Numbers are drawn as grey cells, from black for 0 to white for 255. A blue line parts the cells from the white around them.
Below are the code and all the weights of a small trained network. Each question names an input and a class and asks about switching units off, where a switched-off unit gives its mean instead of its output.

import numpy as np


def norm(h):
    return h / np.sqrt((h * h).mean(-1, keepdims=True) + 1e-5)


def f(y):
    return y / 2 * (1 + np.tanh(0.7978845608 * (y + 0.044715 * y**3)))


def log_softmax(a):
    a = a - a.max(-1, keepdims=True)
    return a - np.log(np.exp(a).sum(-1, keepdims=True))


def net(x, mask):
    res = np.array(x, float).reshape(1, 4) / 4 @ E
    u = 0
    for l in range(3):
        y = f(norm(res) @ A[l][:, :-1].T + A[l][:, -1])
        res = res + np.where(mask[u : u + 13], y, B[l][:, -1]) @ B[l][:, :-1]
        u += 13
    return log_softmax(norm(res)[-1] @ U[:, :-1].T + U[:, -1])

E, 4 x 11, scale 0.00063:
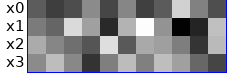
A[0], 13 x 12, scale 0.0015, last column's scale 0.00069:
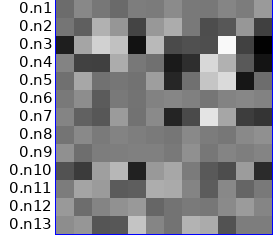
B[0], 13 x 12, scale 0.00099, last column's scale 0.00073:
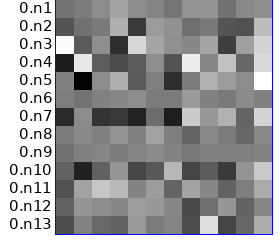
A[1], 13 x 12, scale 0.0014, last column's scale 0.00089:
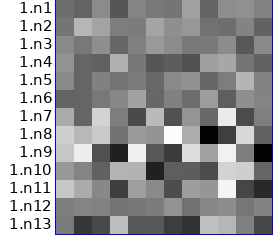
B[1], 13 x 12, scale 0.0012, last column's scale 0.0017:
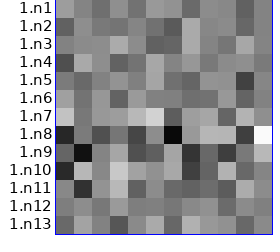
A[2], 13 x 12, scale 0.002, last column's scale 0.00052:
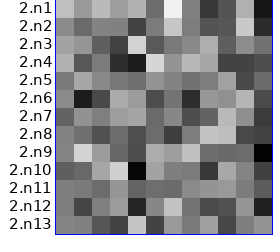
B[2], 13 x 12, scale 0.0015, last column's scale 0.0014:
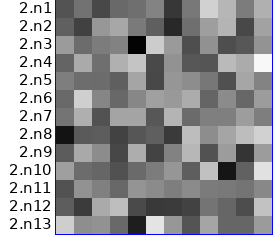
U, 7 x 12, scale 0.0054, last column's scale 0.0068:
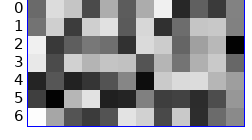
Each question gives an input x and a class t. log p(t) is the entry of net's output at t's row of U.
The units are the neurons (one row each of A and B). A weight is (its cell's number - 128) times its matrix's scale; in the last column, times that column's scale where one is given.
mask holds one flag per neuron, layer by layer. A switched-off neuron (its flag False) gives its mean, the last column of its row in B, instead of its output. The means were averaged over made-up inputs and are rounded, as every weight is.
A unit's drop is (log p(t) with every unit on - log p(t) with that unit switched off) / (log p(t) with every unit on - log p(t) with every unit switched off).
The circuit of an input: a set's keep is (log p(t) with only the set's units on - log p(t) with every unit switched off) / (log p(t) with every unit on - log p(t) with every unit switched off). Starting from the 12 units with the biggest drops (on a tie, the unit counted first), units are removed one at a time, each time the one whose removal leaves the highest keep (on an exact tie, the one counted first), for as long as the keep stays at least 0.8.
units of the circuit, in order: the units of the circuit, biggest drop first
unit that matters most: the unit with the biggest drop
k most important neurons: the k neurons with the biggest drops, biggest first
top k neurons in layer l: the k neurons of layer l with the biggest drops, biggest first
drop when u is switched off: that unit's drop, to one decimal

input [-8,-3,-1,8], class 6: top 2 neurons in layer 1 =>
(1.n9 1.n13)
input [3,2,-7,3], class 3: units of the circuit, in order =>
(0.n3 1.n8 1.n7 2.n4)
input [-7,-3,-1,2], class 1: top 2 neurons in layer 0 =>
(0.n3 0.n7)
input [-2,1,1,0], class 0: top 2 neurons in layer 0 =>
(0.n7 0.n5)
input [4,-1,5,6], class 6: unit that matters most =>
1.n8
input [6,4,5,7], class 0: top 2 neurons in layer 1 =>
(1.n9 1.n11)
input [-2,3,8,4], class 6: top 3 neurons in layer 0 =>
(0.n4 0.n7 0.n13)
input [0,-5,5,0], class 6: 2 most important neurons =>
(1.n8 2.n13)
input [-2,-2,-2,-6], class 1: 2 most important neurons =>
(1.n8 1.n10)
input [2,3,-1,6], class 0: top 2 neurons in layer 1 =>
(1.n9 1.n11)
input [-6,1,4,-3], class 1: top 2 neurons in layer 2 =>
(2.n8 2.n1)
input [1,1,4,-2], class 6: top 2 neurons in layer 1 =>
(1.n9 1.n11)
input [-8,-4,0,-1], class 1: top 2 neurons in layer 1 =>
(1.n10 1.n9)
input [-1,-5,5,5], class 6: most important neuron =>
(1.n8)
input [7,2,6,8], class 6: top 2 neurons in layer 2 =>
(2.n13 2.n3)
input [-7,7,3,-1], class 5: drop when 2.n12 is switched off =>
0.1
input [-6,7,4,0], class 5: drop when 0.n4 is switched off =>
0.2
